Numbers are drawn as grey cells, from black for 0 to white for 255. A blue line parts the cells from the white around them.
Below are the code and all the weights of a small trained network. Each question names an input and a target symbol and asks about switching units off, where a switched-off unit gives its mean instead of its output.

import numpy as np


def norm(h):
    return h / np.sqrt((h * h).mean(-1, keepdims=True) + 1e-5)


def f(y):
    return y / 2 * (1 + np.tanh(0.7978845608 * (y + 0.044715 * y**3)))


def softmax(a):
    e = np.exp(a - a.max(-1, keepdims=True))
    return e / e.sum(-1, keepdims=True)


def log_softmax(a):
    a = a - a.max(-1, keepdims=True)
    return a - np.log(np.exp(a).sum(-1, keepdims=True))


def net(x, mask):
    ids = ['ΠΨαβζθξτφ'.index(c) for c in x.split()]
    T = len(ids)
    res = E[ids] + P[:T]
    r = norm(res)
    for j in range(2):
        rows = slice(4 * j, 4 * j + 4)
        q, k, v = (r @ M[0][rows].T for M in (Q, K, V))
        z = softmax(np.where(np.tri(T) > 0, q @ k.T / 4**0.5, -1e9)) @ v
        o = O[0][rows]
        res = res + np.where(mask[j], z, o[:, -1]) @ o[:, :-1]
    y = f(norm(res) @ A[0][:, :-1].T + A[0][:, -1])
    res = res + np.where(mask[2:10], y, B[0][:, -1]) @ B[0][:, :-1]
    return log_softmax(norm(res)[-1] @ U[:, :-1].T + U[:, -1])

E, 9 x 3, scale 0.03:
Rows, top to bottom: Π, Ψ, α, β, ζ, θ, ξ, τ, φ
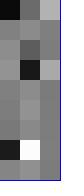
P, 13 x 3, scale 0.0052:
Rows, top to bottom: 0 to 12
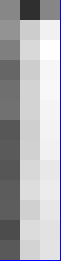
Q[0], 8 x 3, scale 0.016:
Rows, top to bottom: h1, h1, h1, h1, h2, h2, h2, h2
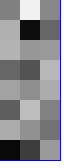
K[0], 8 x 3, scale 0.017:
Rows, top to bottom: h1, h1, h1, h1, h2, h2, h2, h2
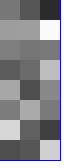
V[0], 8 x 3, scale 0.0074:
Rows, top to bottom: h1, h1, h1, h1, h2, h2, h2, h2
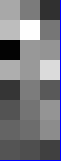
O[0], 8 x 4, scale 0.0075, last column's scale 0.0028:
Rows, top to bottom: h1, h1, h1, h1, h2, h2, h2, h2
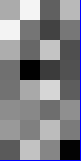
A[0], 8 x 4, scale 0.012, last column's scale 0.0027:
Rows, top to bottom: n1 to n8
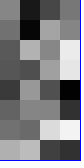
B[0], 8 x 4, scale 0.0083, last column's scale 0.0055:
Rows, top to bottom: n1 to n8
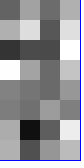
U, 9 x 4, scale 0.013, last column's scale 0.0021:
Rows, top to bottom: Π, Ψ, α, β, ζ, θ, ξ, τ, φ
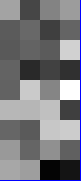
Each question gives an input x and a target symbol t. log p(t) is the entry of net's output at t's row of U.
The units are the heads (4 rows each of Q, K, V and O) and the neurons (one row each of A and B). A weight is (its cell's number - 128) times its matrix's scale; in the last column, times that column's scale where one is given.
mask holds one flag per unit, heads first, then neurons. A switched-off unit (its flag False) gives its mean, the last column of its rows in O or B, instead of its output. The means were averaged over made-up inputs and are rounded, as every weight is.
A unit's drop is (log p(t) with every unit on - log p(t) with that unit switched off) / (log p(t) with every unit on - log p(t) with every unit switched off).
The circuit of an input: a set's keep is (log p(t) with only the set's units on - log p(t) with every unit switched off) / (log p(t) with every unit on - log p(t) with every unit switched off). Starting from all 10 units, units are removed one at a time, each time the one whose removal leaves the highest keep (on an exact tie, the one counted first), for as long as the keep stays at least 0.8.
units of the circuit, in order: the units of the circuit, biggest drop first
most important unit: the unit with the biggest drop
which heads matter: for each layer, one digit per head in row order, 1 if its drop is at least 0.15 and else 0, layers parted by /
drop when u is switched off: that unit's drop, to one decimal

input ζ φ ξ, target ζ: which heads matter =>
10
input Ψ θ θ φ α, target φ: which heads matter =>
00
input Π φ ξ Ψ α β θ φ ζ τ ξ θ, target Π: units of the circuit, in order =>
h1; n7
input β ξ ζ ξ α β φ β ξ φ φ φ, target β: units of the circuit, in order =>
h1; n7
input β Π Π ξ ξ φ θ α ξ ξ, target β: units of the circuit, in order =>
n7; h1
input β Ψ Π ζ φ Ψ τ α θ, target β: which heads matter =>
10
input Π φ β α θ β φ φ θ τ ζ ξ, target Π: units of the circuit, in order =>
h1; n4
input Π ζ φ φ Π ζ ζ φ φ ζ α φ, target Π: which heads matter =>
10
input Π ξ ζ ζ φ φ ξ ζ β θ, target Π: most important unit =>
h1
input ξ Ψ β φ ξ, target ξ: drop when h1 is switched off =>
0.5
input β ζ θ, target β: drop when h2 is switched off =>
0.1
